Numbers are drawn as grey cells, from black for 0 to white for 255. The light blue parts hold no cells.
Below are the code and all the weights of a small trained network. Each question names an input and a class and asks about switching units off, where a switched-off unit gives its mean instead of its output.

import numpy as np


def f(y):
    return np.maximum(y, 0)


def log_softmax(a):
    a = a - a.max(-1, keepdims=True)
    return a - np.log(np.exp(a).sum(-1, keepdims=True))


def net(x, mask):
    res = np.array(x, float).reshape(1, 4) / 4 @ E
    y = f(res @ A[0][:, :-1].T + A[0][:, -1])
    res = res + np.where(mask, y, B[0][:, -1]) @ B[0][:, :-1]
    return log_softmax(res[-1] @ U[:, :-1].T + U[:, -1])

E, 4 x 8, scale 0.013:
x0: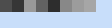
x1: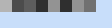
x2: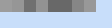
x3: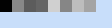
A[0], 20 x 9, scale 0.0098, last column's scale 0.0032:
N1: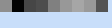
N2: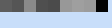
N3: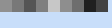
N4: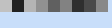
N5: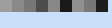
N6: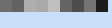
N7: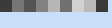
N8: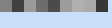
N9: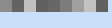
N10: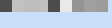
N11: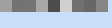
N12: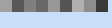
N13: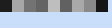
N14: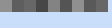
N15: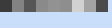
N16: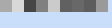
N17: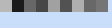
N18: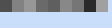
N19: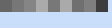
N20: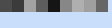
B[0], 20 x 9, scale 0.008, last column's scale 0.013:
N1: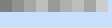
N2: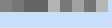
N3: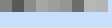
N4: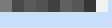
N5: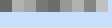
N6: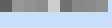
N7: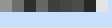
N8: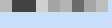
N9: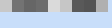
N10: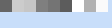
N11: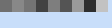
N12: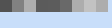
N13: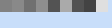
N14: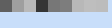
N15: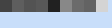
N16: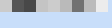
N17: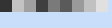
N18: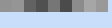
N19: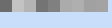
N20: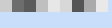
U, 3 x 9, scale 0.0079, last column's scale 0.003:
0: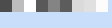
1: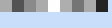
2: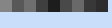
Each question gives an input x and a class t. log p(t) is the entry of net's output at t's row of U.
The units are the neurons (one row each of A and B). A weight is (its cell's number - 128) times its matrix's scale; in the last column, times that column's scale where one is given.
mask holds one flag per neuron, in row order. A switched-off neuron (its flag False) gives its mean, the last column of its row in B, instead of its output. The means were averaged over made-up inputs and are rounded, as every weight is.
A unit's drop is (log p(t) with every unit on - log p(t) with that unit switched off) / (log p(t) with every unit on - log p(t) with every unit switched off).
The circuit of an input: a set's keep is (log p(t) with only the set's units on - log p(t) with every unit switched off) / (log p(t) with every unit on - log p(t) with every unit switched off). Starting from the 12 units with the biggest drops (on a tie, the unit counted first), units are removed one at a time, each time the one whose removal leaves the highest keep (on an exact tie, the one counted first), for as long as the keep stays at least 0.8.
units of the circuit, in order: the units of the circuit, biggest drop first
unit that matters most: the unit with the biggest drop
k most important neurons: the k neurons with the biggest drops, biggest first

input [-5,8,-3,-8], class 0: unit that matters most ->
N17
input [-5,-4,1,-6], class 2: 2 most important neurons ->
[N20 N4]
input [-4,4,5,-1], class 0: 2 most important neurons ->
[N20 N8]
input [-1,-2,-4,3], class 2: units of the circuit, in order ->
[N17 N1 N20]
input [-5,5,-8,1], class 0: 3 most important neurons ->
[N20 N17 N14]
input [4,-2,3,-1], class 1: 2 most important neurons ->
[N20 N17]
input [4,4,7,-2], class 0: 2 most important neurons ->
[N16 N17]
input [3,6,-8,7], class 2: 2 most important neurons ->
[N7 N13]
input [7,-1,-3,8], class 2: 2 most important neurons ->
[N7 N15]
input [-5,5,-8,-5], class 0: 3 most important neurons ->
[N17 N20 N7]
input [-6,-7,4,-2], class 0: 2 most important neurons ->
[N10 N20]
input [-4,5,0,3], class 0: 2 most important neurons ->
[N20 N17]
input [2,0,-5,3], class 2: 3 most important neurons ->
[N16 N7 N15]
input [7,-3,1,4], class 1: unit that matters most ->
N20
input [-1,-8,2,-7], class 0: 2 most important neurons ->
[N10 N7]
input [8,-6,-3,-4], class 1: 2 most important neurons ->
[N20 N8]
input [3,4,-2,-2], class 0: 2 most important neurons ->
[N17 N16]
